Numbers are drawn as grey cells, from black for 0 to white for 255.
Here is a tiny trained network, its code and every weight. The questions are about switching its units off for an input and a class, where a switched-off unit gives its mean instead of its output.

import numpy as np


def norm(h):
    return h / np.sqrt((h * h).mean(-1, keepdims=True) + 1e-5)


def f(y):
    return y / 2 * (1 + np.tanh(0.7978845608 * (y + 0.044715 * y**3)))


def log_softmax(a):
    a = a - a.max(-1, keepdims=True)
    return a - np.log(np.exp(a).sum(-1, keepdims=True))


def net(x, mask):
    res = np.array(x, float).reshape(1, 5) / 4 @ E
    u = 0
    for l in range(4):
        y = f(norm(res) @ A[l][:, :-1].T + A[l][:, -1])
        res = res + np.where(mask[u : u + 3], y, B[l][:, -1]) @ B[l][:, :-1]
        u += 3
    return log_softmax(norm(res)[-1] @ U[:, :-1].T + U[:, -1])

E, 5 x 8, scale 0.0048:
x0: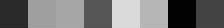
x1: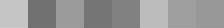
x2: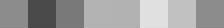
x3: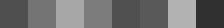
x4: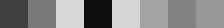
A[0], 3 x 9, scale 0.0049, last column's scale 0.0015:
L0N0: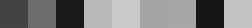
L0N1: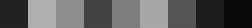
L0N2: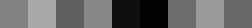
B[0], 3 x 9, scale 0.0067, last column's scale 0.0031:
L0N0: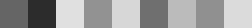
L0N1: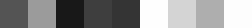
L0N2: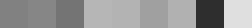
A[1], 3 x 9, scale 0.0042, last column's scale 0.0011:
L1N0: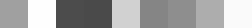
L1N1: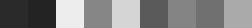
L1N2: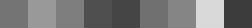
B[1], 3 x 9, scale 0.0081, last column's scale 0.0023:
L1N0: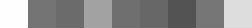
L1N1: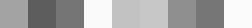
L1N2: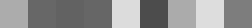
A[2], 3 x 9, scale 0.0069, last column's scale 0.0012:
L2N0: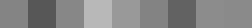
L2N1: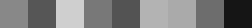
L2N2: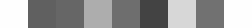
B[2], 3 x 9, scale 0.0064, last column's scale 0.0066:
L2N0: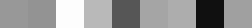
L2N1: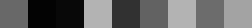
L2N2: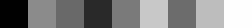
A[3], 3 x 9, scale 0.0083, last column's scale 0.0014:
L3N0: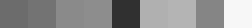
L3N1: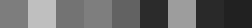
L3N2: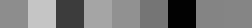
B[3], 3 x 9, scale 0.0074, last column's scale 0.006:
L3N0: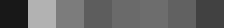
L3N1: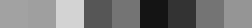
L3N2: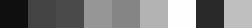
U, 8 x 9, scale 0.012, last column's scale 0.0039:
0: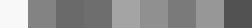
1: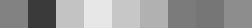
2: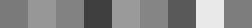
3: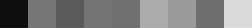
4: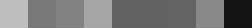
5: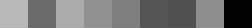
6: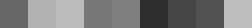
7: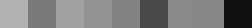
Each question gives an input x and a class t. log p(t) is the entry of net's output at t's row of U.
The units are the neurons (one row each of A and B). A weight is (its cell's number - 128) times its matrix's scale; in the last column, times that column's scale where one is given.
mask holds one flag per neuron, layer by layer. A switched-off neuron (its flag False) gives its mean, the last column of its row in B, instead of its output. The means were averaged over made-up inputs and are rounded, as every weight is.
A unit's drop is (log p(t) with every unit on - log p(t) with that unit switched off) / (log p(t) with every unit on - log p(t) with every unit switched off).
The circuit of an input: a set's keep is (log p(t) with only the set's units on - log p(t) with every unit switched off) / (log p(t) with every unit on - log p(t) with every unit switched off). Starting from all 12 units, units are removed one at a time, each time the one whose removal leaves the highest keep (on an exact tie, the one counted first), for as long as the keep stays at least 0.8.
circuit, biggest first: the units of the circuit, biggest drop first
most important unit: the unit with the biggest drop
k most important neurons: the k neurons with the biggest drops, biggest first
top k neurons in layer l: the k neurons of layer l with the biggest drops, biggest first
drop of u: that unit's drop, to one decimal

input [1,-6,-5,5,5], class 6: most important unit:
L2N2
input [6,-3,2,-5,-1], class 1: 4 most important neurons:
(L0N0, L2N2, L3N0, L2N0)
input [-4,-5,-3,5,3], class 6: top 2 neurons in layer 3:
(L3N1, L3N2)
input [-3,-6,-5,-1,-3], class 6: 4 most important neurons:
(L3N1, L0N2, L0N1, L1N1)
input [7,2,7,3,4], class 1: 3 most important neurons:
(L1N1, L2N2, L0N0)
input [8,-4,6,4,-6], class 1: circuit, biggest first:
(L0N0, L1N1)
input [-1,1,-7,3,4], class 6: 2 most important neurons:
(L2N2, L0N2)
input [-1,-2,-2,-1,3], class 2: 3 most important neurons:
(L1N2, L3N0, L2N2)
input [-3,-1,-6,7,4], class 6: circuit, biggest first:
(L3N1, L2N2)
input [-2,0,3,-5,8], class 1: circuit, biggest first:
(L0N1, L2N2)
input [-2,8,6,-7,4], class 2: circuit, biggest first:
(L3N2, L0N2)
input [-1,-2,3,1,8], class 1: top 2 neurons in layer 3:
(L3N2, L3N0)
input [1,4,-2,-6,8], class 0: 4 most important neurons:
(L2N2, L1N0, L3N0, L0N0)
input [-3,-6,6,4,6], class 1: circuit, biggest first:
(L1N1, L0N1)
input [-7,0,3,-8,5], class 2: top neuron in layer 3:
(L3N2)
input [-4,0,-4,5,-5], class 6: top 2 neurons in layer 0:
(L0N1, L0N2)
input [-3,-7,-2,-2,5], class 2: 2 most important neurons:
(L0N0, L2N2)
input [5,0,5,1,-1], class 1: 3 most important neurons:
(L0N0, L1N1, L2N2)
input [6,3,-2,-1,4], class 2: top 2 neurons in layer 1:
(L1N2, L1N1)
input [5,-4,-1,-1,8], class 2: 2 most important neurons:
(L0N1, L3N0)
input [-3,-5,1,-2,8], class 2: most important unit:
L0N0
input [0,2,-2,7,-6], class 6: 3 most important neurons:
(L3N1, L0N1, L3N2)
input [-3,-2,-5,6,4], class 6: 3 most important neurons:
(L3N1, L0N0, L2N2)
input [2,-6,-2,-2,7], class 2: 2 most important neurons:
(L0N1, L1N2)
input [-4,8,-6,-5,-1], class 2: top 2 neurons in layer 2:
(L2N2, L2N1)
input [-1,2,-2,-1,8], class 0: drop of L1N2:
-0.1
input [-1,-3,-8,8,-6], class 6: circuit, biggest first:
(L3N1)
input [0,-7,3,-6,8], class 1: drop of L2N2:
0.2
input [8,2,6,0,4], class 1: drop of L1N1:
0.3
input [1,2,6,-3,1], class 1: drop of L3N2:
0.0
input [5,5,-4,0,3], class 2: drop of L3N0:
0.4
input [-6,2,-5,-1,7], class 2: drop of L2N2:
0.1
